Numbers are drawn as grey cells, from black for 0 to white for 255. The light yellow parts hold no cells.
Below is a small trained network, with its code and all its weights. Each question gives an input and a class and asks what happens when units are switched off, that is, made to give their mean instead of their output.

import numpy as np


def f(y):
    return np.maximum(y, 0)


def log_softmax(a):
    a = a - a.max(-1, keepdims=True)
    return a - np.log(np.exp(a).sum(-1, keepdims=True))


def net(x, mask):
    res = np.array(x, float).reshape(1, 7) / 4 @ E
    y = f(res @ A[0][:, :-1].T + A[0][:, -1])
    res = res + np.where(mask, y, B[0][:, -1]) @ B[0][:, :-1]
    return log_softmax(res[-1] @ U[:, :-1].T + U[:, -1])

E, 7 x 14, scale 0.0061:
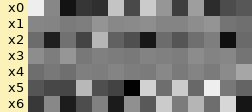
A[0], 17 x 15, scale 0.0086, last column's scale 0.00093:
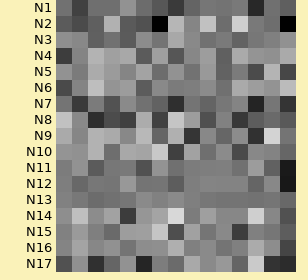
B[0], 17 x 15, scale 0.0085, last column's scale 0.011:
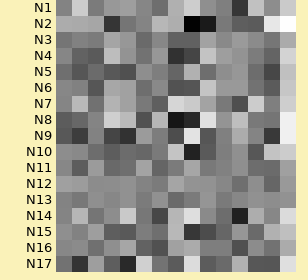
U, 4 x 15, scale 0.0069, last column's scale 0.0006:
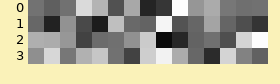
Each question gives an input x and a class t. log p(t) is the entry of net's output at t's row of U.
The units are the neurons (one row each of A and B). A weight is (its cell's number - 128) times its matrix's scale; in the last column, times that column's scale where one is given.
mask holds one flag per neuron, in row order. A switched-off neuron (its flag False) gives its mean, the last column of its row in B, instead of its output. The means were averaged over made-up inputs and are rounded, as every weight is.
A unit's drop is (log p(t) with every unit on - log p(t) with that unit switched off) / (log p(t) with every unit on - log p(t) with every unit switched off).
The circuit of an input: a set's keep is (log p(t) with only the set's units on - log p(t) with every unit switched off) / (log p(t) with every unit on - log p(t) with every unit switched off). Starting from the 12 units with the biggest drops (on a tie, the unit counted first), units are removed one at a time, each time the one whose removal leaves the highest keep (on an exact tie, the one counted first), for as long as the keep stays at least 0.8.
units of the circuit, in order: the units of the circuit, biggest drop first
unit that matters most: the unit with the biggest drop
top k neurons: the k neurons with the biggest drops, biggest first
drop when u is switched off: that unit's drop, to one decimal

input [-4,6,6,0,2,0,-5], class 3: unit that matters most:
N7
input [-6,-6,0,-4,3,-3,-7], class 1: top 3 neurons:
N9, N8, N5
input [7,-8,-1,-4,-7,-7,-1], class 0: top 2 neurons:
N8, N2
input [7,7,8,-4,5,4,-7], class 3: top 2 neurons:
N7, N1
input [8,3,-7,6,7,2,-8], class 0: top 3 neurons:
N8, N17, N3
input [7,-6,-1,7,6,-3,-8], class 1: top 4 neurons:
N9, N5, N4, N6
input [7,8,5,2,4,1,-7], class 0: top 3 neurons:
N8, N17, N3
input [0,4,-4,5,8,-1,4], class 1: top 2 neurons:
N17, N7
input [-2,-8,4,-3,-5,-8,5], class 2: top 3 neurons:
N10, N15, N9
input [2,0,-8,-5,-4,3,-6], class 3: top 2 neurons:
N14, N17
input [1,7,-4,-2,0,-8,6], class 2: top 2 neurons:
N10, N15
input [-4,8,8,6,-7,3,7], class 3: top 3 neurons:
N7, N1, N9
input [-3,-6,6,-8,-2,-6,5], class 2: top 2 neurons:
N10, N15
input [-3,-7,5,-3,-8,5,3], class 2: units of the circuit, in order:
N2
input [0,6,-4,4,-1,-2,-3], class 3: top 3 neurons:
N17, N2, N14
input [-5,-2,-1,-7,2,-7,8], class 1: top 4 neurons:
N17, N2, N8, N11
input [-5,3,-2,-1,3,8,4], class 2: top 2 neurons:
N2, N8
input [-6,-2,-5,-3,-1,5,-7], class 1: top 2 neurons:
N9, N8
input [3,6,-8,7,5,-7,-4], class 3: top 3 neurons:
N14, N2, N16
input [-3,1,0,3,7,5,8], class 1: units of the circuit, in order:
N17
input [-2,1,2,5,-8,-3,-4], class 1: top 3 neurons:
N2, N8, N9
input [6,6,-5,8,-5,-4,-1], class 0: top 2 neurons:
N8, N2
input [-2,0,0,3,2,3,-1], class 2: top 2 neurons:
N8, N2
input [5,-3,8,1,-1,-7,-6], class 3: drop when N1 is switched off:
0.7
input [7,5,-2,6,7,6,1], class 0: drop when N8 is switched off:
2.2
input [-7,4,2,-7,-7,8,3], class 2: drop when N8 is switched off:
0.5
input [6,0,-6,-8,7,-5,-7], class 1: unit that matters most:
N9
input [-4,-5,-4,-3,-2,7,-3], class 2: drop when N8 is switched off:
0.1
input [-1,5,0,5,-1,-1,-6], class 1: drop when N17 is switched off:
0.0
